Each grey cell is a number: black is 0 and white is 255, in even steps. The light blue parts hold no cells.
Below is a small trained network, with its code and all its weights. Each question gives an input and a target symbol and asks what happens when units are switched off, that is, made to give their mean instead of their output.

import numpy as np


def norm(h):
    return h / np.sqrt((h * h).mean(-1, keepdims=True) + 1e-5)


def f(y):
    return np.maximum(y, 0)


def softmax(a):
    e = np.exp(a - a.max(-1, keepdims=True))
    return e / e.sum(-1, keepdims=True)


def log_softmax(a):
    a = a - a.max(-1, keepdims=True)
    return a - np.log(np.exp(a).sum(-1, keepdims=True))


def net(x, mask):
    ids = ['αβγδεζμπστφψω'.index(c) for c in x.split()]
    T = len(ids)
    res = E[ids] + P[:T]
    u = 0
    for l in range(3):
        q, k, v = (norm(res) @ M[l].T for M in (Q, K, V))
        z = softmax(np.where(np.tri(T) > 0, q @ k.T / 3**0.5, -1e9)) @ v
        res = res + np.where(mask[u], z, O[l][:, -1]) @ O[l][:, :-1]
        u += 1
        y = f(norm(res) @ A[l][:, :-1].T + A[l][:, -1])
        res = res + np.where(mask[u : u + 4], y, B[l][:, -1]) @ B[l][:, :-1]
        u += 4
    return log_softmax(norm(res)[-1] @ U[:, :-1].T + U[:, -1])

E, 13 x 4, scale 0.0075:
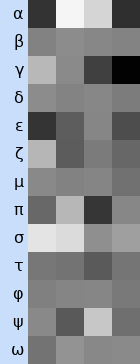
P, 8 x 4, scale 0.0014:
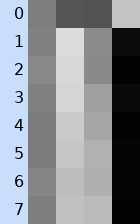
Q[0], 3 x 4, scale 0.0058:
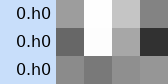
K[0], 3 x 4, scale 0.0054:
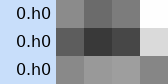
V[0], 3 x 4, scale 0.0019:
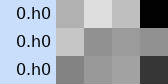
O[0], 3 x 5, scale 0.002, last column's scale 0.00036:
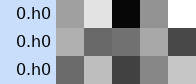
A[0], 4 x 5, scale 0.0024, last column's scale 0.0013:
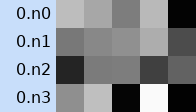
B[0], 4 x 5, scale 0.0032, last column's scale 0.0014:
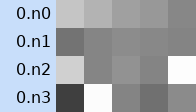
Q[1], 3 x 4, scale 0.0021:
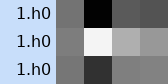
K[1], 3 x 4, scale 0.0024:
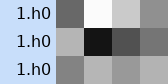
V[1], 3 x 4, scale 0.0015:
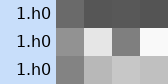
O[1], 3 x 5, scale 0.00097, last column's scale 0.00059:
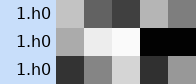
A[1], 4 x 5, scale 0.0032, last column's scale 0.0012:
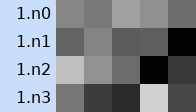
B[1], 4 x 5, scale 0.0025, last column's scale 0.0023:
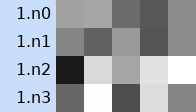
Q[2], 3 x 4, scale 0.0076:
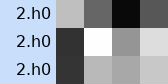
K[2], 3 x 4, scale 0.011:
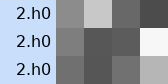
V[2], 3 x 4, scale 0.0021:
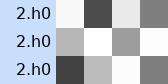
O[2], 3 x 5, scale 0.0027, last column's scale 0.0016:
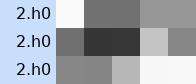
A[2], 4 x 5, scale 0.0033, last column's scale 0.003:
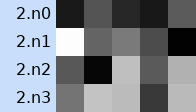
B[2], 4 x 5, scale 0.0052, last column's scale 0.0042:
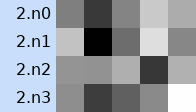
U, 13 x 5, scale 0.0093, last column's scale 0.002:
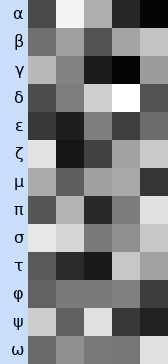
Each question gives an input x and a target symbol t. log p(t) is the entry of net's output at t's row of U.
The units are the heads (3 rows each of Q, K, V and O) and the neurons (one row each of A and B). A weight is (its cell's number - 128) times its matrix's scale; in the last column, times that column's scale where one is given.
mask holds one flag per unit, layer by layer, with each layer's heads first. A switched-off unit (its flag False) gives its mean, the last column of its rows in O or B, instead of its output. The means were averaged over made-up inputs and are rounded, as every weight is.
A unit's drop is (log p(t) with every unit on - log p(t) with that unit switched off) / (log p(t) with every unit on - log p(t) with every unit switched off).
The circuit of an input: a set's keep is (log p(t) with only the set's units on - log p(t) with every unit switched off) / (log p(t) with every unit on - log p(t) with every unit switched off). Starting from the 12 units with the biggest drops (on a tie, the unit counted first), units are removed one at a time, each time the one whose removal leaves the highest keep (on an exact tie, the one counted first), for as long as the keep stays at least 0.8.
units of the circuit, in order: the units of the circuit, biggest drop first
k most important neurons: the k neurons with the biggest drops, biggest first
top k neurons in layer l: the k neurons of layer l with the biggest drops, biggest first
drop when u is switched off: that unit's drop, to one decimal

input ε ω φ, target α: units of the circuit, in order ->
2.h0
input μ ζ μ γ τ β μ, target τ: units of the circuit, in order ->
2.h0; 1.n2
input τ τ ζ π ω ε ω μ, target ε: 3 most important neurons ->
1.n3; 1.n2; 2.n3
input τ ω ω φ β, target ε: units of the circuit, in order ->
2.h0; 2.n3
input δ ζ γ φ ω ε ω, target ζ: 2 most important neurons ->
1.n2; 2.n2
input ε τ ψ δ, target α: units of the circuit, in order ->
2.h0; 1.n2
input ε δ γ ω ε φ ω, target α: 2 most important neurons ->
2.n0; 1.n2
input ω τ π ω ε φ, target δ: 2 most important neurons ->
1.n2; 2.n2
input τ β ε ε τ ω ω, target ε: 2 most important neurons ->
1.n3; 1.n2
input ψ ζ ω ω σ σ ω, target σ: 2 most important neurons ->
2.n0; 1.n2
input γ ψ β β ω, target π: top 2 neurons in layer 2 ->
2.n0; 2.n2
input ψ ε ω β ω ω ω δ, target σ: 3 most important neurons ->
1.n2; 2.n0; 2.n2
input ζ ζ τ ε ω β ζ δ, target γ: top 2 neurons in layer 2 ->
2.n0; 2.n3
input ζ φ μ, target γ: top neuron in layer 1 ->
1.n2
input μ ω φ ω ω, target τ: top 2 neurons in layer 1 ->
1.n3; 1.n2
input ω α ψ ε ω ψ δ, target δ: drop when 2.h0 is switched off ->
0.1
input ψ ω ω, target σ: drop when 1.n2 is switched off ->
0.2
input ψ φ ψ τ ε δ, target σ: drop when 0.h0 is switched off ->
0.2
